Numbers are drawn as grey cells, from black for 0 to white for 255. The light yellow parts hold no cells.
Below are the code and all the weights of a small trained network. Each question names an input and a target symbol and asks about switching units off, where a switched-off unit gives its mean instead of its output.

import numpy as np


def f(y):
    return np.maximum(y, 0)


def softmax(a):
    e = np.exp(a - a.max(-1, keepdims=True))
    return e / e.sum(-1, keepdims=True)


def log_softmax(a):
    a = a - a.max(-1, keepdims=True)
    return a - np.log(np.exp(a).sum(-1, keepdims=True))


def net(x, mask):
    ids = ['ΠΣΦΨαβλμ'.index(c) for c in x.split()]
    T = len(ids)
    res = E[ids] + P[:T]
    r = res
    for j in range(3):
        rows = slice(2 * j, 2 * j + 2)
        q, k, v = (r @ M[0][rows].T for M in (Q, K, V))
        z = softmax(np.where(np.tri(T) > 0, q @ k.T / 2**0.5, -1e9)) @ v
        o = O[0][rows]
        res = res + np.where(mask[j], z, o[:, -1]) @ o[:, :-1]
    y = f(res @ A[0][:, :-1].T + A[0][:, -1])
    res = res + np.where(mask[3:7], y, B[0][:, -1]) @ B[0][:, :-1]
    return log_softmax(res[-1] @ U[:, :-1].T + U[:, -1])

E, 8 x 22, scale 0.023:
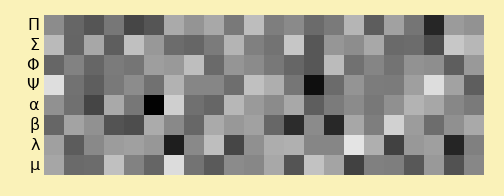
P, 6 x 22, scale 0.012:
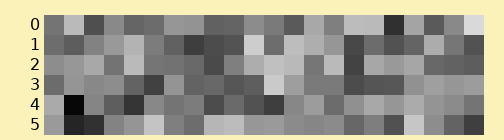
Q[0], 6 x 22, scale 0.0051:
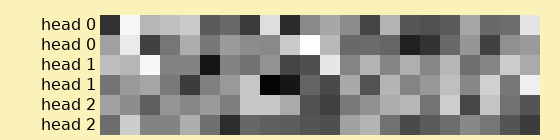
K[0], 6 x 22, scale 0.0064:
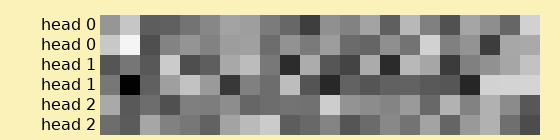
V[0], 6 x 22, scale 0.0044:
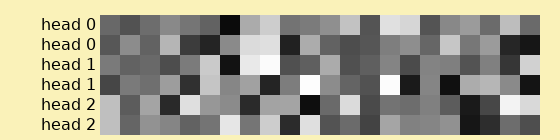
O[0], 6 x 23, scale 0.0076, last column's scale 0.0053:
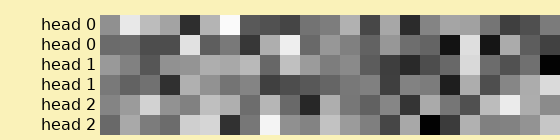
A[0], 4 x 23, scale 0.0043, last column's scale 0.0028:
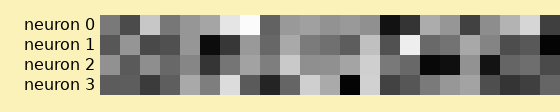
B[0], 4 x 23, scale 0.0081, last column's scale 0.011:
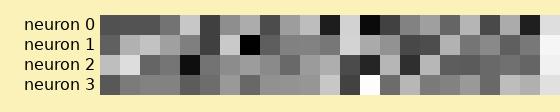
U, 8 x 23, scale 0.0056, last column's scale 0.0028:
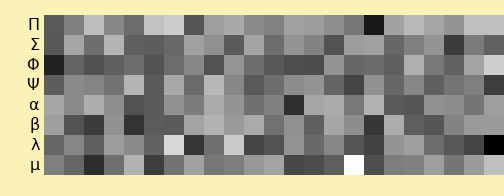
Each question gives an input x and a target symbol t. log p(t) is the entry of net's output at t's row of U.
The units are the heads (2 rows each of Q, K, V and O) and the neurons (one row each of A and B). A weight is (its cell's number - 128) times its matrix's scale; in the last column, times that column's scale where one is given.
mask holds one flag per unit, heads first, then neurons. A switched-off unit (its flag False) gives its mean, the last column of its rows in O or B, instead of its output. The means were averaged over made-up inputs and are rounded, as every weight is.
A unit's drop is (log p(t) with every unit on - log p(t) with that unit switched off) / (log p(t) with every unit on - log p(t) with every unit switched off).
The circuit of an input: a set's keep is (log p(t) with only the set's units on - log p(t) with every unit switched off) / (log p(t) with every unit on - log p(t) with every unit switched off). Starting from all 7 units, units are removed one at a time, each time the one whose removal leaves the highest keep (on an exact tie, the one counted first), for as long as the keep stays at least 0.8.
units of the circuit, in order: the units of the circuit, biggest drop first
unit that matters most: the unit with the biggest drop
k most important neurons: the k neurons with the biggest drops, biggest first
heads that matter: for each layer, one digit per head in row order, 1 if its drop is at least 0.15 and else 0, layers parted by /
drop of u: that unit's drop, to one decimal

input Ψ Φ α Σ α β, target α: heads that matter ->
011
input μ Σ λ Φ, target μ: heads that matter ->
100
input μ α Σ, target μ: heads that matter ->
100
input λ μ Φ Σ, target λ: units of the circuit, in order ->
head 1; head 0
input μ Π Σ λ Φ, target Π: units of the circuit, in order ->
head 2
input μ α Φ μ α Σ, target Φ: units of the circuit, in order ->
head 1; neuron 1
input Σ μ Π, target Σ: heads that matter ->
100
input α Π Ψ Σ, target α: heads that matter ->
010
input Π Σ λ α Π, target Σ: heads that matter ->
101
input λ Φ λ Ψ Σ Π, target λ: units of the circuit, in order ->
head 2; neuron 0; head 1
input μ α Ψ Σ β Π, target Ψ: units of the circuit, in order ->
head 2; head 1
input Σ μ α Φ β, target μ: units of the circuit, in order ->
head 0; head 2; neuron 1; neuron 2
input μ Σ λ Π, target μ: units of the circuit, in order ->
head 0; head 2; neuron 1; neuron 0
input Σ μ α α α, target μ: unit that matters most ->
head 0
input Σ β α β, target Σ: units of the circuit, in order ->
head 0; neuron 0
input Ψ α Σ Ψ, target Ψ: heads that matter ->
001
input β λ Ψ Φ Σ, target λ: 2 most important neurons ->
neuron 3; neuron 0
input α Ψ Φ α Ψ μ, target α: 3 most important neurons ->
neuron 2; neuron 3; neuron 0
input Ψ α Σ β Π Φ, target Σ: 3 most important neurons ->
neuron 0; neuron 1; neuron 3
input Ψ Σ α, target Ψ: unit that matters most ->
head 2
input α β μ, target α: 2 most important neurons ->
neuron 0; neuron 3
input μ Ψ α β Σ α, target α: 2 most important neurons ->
neuron 0; neuron 1
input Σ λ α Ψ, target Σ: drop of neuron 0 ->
1.1
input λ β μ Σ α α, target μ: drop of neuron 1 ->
0.4
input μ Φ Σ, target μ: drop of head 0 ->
0.5
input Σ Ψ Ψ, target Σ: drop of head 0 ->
1.6
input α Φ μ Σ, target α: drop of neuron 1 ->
0.1
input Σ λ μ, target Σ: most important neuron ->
neuron 0
